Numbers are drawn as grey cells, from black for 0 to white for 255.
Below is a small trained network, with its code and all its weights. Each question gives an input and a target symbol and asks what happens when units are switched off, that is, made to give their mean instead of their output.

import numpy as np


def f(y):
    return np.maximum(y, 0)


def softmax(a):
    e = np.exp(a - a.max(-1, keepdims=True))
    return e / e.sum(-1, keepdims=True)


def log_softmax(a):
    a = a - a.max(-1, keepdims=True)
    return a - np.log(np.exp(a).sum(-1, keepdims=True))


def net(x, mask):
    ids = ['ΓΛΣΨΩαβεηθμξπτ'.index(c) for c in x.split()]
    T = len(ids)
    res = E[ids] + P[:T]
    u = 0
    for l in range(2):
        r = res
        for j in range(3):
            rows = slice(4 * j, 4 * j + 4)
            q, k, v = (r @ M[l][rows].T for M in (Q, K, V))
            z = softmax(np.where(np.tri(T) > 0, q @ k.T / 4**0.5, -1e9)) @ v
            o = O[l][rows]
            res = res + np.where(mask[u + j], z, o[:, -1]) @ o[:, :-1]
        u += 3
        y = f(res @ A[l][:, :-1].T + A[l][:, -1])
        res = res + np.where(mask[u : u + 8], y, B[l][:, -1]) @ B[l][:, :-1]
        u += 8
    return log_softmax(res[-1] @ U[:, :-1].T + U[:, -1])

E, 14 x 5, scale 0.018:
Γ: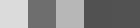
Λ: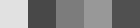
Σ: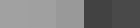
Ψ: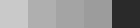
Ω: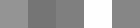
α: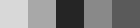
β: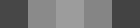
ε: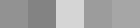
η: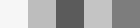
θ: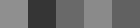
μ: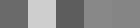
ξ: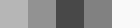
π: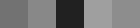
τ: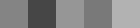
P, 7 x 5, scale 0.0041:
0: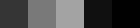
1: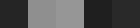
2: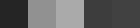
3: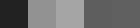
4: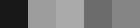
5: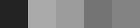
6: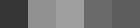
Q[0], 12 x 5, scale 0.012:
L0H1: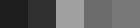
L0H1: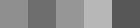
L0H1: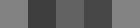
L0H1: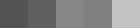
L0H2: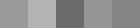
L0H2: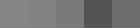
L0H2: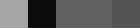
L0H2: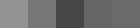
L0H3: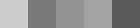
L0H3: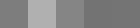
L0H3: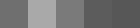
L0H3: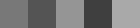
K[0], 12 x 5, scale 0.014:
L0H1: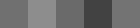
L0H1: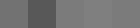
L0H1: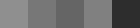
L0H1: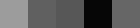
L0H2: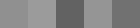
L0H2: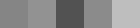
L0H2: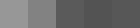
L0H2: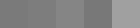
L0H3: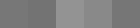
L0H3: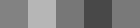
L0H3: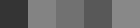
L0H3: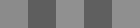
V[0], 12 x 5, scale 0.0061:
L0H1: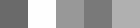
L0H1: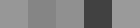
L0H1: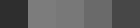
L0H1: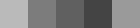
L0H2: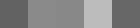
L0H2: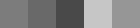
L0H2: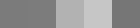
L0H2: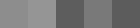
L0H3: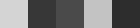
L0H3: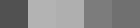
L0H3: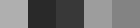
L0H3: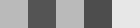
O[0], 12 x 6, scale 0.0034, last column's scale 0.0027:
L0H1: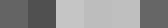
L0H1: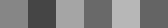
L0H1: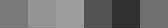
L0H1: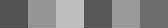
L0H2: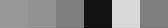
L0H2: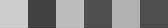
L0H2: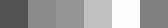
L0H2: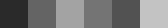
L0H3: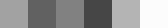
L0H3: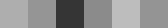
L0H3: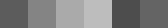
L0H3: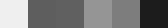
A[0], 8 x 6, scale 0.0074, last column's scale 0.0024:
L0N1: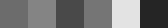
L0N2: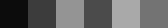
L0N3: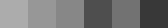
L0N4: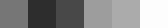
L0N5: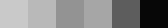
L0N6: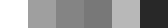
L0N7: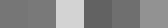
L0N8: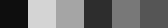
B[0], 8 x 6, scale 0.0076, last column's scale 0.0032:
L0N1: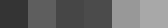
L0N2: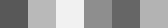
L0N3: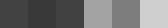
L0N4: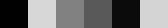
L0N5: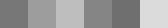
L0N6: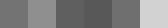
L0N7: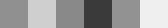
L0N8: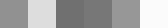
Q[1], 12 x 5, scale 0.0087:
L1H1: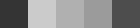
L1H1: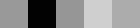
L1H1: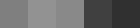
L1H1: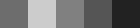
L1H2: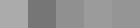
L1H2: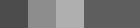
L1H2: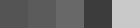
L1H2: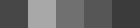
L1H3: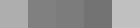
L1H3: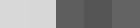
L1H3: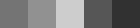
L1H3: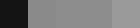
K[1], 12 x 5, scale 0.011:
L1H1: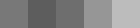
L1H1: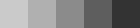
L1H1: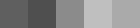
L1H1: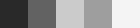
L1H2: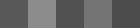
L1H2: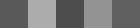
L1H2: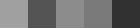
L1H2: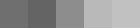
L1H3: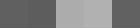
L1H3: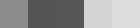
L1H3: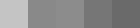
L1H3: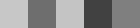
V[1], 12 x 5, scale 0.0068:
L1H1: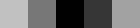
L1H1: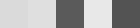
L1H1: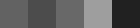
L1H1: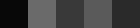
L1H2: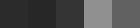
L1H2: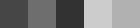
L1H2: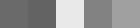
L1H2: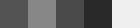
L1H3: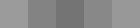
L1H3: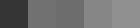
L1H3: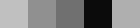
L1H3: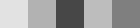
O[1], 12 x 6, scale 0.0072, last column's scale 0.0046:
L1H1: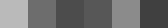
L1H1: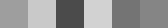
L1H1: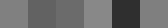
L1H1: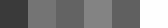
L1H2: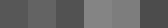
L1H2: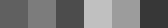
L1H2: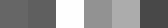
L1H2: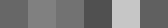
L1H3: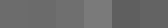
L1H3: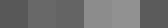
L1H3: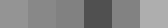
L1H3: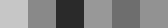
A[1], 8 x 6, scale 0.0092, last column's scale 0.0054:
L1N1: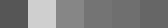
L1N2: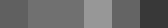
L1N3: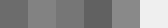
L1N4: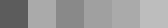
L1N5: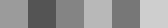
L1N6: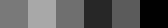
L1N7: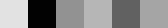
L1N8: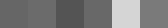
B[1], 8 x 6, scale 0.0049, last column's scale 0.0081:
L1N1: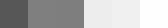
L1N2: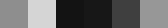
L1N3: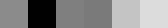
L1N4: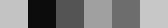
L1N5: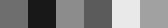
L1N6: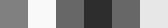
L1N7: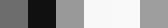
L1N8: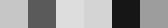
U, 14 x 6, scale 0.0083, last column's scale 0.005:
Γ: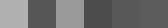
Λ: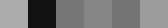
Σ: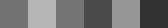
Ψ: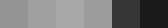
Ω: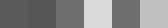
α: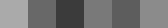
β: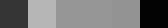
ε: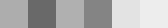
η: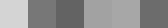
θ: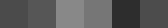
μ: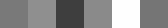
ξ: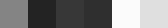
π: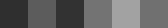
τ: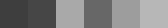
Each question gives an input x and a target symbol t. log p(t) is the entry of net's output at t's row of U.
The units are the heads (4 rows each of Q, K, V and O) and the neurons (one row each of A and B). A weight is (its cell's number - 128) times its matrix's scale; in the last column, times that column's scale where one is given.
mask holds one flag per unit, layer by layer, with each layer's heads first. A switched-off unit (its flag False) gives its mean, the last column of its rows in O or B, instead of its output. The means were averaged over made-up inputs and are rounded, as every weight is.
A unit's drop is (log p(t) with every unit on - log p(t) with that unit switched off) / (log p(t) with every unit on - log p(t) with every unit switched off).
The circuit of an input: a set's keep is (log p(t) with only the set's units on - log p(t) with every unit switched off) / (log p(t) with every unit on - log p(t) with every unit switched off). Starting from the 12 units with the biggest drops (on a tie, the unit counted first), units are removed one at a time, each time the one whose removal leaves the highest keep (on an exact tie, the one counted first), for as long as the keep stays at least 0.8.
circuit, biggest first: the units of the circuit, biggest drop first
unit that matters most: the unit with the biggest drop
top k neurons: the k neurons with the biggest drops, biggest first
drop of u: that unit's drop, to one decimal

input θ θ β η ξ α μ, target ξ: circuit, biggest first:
L1H1; L0N1
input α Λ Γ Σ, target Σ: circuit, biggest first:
L1N6; L0N8; L0N7
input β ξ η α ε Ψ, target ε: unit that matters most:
L1H1
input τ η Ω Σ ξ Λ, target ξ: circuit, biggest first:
L1H2; L0N1; L1H1
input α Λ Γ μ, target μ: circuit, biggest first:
L0N8; L1N1; L1H1
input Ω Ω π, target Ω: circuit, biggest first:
L1H2; L1H1
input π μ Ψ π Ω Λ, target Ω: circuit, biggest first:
L1H1; L1H3; L0N4
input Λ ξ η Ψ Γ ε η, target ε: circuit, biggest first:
L1H1; L1H2
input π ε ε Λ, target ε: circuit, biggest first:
L1H1; L1H2; L1N7; L0H2
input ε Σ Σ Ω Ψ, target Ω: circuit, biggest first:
L1H3; L1N6; L1H2
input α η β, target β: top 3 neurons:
L1N1; L0N2; L0N6
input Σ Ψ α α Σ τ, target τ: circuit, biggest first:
L1H1; L0N2; L0N4
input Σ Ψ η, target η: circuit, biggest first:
L1H1; L1H3
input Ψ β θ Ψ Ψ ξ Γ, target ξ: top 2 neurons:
L0N1; L1N3
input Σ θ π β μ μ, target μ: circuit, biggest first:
L0N8; L1N1; L1H2
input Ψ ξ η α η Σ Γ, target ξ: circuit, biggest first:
L1H1; L0N1
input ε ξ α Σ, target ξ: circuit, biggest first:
L0N1; L1H1
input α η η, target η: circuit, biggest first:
L1H1
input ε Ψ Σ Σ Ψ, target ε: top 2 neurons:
L0N4; L1N6
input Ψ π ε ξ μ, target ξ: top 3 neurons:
L0N1; L1N3; L1N4
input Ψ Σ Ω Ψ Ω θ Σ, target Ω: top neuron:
L1N6
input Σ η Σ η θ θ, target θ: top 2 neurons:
L0N4; L0N6
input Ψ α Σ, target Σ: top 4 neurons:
L1N6; L0N8; L1N4; L0N7
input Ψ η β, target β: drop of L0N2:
0.4
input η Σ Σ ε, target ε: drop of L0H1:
0.2
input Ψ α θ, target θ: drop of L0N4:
0.2
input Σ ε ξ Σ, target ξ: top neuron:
L0N1
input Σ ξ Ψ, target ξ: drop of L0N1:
0.3
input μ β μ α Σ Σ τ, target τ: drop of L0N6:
0.0
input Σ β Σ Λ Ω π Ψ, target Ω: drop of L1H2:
0.2
